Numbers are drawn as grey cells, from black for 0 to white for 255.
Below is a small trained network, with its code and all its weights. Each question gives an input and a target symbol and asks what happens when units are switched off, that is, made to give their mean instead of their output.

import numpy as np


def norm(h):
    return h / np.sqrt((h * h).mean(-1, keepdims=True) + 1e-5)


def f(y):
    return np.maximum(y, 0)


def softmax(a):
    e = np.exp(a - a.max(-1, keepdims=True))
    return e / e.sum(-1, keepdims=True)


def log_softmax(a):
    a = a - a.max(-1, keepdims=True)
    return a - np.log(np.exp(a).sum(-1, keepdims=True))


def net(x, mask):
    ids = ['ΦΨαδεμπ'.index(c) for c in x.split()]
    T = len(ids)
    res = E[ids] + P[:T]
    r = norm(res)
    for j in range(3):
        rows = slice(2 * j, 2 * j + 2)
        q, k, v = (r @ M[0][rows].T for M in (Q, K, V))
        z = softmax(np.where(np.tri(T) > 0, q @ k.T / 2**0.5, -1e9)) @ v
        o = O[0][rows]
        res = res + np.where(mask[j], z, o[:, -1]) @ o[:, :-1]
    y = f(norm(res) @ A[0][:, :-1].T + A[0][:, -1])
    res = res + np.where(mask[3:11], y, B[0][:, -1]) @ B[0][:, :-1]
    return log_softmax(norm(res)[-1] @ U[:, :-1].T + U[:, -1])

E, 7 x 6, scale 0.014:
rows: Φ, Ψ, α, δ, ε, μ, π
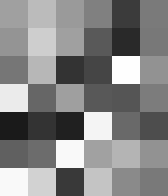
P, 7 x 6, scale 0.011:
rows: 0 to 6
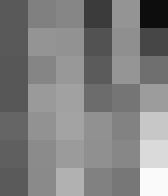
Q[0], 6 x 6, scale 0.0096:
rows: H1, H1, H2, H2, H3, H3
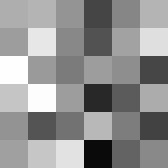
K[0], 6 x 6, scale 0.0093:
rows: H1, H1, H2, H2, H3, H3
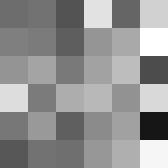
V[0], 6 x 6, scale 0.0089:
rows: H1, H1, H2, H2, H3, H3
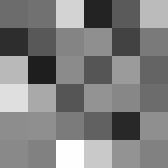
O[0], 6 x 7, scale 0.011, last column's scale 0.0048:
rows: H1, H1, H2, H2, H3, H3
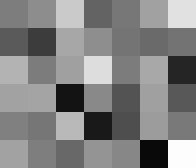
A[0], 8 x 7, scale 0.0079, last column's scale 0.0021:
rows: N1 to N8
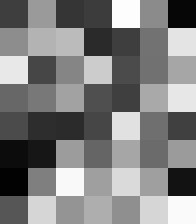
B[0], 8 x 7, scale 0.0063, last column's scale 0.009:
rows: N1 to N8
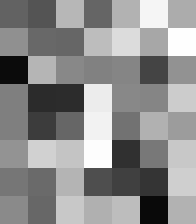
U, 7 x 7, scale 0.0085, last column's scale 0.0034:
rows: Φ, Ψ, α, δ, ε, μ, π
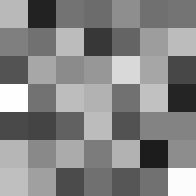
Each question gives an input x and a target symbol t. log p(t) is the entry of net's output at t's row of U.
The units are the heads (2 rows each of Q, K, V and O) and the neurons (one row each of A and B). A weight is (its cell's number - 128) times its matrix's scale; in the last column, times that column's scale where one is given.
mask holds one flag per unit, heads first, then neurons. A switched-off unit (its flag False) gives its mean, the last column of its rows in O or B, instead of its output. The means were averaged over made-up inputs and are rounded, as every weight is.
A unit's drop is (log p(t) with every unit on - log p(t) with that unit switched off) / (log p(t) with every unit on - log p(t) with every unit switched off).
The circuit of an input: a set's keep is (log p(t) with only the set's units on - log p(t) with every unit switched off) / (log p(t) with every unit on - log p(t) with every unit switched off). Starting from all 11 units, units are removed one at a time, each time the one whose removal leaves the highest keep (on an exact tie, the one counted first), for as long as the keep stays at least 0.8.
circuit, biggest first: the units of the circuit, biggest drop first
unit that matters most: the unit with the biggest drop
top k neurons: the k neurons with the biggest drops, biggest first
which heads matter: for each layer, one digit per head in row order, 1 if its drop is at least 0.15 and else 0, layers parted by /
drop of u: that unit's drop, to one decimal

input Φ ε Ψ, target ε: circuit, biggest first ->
[H1, H3]
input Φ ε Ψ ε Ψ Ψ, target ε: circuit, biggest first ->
[H1]
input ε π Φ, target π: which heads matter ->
010
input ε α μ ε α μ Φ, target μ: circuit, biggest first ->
[H3, H2]
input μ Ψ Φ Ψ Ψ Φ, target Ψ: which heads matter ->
111
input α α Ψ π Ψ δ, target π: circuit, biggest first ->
[H2, H1]
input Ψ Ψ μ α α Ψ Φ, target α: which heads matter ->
110
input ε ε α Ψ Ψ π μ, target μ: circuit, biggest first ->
[H3, N7]
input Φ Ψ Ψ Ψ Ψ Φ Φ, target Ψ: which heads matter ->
011
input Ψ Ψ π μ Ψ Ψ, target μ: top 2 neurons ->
[N2, N6]
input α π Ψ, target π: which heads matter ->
010
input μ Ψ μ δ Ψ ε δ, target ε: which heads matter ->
100
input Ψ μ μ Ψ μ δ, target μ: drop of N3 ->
0.3
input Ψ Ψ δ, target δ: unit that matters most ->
H2
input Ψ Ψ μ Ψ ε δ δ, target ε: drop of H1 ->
0.8
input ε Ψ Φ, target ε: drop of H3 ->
0.3
